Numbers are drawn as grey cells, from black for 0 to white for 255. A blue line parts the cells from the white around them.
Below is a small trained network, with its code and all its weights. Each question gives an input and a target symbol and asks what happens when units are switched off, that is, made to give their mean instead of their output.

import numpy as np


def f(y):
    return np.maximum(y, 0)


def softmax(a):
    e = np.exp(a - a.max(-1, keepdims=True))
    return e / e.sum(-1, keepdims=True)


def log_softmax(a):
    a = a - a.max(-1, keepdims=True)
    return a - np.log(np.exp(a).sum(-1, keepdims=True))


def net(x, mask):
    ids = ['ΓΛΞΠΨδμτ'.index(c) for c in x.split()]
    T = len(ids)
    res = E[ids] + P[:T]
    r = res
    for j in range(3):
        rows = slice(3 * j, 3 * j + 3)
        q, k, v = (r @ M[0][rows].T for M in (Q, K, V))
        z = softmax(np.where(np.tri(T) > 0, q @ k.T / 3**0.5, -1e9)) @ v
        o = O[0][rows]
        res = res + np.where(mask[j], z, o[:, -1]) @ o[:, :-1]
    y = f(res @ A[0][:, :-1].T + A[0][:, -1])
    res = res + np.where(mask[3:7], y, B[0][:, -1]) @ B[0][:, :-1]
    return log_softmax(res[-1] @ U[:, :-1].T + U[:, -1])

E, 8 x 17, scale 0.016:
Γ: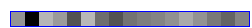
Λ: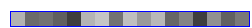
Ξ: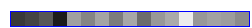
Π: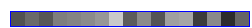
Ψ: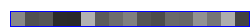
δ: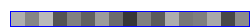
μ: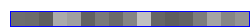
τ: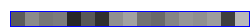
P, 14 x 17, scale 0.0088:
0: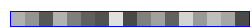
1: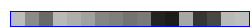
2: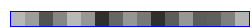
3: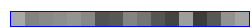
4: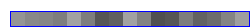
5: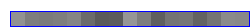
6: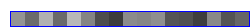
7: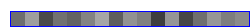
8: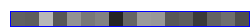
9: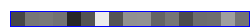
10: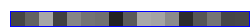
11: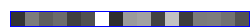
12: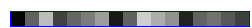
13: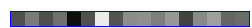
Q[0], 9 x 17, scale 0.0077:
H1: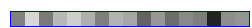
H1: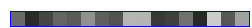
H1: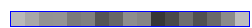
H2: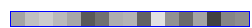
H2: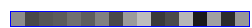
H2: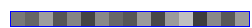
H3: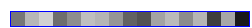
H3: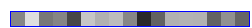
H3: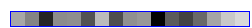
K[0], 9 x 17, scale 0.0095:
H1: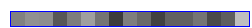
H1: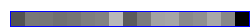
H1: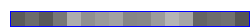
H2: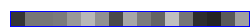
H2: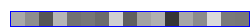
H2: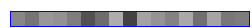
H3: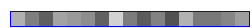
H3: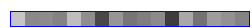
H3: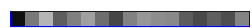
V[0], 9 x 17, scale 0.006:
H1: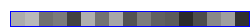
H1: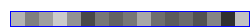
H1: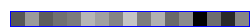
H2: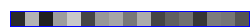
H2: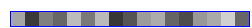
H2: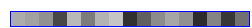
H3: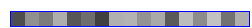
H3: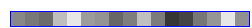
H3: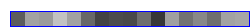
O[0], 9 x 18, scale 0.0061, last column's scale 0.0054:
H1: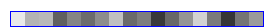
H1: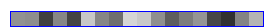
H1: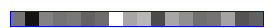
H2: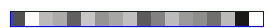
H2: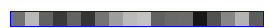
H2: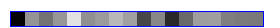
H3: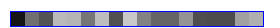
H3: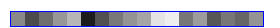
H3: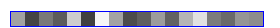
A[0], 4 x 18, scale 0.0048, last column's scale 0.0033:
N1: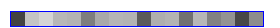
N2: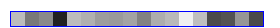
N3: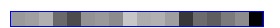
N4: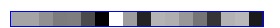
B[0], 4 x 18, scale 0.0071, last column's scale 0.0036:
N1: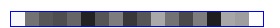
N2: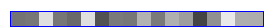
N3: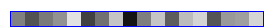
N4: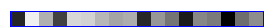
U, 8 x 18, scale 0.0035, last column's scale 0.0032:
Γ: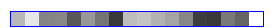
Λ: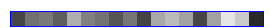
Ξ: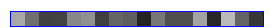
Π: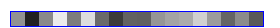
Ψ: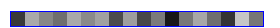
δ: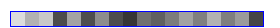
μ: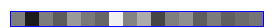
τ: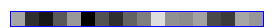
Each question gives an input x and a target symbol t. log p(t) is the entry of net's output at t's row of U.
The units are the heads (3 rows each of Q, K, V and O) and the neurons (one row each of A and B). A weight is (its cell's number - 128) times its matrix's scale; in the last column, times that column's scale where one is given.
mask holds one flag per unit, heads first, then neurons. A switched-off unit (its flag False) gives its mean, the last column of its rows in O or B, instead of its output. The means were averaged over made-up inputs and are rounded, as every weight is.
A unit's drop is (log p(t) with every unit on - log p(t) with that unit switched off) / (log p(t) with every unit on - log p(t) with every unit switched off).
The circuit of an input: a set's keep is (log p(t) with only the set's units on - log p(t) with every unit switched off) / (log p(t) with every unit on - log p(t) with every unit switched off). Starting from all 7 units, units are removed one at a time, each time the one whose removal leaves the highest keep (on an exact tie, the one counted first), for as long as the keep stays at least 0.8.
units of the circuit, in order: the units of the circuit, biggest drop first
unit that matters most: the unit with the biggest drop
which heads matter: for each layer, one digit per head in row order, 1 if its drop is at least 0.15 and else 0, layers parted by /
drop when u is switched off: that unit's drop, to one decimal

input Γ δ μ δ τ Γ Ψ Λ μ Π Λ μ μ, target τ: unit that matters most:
H2
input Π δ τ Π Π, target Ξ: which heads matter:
010
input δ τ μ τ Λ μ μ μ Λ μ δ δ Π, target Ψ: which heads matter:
110
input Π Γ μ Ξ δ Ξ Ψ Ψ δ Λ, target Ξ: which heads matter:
010
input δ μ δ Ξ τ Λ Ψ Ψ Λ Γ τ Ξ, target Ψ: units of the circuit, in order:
(H2, H1)
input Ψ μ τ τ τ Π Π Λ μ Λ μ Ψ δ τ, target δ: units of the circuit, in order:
(H1, H3)
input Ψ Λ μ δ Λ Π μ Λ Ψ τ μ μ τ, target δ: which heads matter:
100
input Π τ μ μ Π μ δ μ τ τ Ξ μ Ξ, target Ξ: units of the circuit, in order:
(N1, H2)
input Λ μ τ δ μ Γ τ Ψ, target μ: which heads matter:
100
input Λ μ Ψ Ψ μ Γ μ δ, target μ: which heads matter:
110
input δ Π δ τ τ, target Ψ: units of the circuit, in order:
(H2, H3)
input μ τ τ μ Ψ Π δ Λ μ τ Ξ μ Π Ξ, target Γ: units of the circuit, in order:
(H2, H1)
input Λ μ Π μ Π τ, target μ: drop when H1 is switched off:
0.9
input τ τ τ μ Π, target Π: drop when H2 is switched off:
1.0
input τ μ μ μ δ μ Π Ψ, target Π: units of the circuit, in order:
(H2)
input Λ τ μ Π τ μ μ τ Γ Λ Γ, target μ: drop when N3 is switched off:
0.0
